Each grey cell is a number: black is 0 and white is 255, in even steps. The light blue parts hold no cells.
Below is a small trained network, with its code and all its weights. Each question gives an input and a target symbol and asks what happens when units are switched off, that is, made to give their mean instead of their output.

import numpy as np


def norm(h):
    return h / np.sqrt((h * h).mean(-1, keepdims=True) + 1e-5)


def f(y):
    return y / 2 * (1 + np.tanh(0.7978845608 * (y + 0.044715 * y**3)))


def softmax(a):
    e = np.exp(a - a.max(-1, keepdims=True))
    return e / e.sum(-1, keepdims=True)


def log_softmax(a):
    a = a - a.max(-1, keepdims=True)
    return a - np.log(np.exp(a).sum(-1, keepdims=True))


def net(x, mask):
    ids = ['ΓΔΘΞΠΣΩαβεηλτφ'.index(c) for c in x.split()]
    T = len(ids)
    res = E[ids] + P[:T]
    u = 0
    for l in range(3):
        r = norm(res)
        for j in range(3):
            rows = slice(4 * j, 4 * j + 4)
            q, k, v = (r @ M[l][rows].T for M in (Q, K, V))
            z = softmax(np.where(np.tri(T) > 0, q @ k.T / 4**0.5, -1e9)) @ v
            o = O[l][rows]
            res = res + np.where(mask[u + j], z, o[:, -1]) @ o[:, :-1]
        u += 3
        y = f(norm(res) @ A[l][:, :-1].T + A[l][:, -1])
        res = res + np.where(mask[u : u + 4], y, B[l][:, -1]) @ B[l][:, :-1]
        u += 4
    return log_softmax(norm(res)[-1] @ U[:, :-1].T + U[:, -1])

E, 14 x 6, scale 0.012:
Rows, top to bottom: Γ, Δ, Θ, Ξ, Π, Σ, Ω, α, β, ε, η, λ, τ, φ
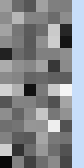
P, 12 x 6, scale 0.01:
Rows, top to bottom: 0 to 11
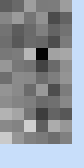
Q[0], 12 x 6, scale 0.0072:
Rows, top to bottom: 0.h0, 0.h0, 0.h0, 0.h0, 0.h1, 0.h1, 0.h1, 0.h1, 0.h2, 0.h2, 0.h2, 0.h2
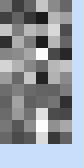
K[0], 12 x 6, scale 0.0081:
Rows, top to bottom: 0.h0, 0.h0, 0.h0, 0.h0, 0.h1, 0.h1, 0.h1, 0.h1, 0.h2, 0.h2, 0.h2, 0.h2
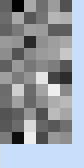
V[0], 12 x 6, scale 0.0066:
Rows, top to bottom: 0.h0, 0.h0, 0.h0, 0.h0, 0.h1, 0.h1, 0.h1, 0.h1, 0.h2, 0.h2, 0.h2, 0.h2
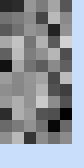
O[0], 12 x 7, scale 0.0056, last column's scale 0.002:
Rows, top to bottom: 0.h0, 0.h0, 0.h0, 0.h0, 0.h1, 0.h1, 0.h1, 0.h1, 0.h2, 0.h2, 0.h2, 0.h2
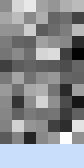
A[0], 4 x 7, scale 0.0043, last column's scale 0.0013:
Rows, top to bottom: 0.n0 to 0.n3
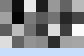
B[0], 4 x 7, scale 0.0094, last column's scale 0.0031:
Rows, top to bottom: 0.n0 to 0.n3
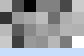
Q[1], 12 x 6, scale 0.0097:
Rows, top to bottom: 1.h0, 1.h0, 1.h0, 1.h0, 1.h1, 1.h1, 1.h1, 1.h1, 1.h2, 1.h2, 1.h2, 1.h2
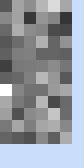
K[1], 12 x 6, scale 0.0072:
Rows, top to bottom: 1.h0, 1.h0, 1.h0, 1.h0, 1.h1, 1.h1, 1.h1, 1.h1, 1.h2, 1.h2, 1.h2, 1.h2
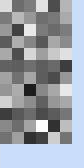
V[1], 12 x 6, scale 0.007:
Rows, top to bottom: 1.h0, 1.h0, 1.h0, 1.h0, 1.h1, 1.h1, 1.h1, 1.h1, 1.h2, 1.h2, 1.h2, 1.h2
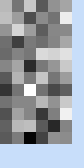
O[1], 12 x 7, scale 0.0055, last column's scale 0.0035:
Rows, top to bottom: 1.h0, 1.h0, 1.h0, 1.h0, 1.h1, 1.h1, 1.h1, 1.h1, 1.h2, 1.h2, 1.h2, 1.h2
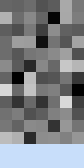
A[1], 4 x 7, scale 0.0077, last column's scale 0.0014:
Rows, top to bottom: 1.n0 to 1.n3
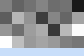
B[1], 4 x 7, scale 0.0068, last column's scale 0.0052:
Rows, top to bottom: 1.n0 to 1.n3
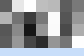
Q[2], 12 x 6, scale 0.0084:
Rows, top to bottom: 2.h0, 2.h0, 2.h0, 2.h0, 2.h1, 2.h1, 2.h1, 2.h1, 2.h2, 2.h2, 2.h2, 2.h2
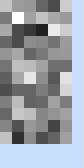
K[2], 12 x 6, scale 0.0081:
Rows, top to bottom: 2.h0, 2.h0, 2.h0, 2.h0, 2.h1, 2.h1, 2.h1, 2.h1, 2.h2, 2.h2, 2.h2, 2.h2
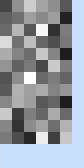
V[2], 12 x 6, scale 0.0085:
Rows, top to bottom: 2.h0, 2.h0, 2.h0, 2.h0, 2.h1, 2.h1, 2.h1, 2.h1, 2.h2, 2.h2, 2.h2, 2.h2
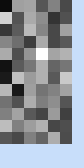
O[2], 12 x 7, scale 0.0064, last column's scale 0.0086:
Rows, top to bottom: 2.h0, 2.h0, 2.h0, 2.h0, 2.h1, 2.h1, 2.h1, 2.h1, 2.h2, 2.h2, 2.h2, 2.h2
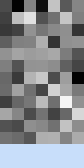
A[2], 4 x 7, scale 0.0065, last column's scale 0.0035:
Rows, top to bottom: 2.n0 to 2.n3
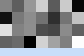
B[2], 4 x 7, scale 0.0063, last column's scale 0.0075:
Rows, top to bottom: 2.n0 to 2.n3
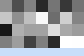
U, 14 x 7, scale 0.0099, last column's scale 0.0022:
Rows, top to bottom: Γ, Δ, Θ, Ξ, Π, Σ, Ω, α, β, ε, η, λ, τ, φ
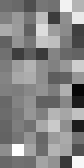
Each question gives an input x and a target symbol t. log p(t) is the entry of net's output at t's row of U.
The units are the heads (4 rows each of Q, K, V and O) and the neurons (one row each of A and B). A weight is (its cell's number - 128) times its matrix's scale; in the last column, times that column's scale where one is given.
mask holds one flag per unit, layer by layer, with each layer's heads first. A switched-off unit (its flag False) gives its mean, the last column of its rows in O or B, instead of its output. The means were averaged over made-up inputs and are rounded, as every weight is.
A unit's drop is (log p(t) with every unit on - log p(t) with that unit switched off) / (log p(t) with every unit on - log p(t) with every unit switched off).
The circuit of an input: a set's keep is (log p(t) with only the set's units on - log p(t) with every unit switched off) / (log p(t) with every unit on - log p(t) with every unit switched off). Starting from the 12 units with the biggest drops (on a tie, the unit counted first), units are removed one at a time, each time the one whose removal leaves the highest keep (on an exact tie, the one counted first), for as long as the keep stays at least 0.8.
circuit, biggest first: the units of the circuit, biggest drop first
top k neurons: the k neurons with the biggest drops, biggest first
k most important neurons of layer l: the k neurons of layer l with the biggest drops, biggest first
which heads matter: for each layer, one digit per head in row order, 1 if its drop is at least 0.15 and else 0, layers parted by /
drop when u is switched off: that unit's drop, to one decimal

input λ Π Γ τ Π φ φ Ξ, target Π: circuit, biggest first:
(0.h0; 2.h0; 1.h2)
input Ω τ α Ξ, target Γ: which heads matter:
001 / 000 / 000
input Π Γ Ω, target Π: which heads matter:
110 / 011 / 100
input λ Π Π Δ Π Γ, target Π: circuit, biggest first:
(2.h0; 0.h0)
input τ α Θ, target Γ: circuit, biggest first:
(1.h1; 0.h2)
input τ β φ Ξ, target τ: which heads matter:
011 / 001 / 110
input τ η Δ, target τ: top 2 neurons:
(0.n0; 1.n3)
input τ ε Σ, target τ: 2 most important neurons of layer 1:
(1.n2; 1.n3)
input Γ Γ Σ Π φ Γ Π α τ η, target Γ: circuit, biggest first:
(0.h2; 1.h1)
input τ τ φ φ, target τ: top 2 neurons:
(1.n3; 0.n3)
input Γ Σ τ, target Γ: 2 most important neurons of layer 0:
(0.n1; 0.n0)
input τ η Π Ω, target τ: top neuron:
(0.n0)
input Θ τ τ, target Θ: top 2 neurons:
(0.n0; 0.n1)
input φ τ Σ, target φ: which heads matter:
011 / 110 / 100
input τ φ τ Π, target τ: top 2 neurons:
(1.n3; 0.n0)
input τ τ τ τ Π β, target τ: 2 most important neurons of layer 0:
(0.n0; 0.n3)
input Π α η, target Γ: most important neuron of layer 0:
(0.n2)
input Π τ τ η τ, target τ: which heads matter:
110 / 010 / 100
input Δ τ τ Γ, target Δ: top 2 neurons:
(0.n1; 1.n2)
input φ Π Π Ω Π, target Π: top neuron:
(0.n3)
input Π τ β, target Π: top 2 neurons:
(1.n1; 0.n3)
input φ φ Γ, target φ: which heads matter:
111 / 110 / 100
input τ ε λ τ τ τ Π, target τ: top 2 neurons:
(0.n0; 1.n1)
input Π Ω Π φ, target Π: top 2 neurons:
(1.n1; 0.n3)
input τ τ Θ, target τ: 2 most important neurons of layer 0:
(0.n1; 0.n0)
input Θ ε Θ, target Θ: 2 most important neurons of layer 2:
(2.n3; 2.n2)
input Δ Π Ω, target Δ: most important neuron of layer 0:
(0.n1)
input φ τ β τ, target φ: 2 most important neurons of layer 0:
(0.n1; 0.n0)
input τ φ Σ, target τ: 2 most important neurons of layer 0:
(0.n0; 0.n3)
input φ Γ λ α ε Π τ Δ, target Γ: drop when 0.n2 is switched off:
0.0
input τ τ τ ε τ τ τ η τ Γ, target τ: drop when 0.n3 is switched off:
0.2
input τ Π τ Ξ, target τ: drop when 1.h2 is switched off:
0.2
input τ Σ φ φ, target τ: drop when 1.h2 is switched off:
0.2
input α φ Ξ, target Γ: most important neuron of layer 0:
(0.n0)
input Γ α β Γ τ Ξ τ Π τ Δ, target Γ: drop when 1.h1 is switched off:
0.6
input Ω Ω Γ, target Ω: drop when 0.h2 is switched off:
0.3
